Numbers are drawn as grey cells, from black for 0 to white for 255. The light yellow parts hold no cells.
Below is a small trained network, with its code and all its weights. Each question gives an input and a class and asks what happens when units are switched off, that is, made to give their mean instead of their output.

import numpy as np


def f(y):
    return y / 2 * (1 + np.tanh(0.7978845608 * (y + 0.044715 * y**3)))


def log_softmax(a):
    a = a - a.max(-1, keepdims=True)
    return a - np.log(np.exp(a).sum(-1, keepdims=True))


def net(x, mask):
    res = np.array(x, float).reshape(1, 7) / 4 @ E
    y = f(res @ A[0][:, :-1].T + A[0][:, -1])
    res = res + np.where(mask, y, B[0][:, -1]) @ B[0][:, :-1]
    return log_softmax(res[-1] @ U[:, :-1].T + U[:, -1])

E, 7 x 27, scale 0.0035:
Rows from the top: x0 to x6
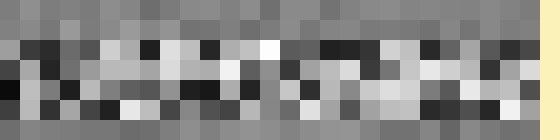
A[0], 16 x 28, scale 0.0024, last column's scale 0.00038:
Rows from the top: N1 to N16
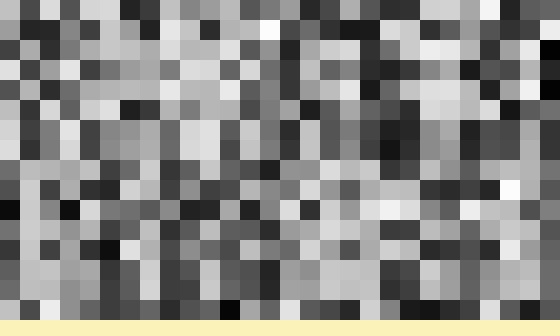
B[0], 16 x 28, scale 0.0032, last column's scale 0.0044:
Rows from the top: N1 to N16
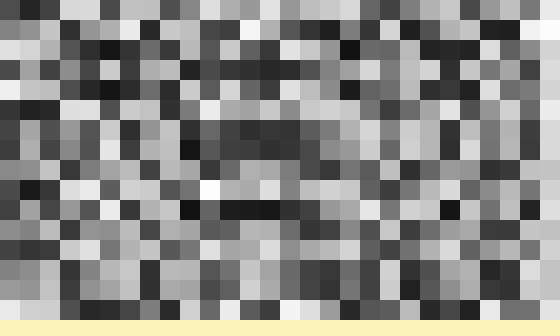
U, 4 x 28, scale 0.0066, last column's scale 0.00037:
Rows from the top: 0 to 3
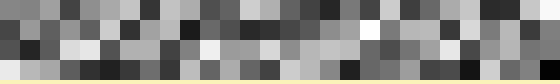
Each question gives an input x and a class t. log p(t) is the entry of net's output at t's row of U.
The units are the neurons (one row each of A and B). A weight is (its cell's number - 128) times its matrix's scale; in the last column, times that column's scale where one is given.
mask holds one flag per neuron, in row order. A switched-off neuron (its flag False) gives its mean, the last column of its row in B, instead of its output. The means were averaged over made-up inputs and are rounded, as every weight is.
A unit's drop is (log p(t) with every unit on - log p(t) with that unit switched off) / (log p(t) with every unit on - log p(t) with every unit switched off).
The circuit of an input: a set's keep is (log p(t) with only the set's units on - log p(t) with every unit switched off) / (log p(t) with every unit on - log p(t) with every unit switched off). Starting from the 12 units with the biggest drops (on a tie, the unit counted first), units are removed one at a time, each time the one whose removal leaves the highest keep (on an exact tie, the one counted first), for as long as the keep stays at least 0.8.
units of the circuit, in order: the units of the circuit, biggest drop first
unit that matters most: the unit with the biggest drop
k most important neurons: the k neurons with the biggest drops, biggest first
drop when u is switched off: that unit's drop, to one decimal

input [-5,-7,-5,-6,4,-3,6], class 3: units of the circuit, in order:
(N16)
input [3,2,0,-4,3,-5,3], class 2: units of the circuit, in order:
(N6, N1)
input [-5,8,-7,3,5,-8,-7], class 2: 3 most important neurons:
(N6, N1, N2)
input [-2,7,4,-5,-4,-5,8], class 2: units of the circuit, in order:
(N6, N1)
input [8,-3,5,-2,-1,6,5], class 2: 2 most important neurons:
(N10, N13)
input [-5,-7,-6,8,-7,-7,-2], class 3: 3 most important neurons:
(N5, N3, N11)
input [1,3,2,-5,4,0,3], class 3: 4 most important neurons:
(N16, N8, N4, N7)
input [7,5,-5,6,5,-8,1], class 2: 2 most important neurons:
(N6, N1)
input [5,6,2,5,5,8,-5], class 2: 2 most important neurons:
(N10, N13)
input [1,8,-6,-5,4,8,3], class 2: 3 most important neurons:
(N10, N13, N2)
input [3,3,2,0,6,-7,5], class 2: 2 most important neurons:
(N6, N1)
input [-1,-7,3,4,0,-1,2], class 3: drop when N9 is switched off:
0.1
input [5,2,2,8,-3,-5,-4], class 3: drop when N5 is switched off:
0.3
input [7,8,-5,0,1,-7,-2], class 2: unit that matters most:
N6
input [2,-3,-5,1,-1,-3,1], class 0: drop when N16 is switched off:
0.0
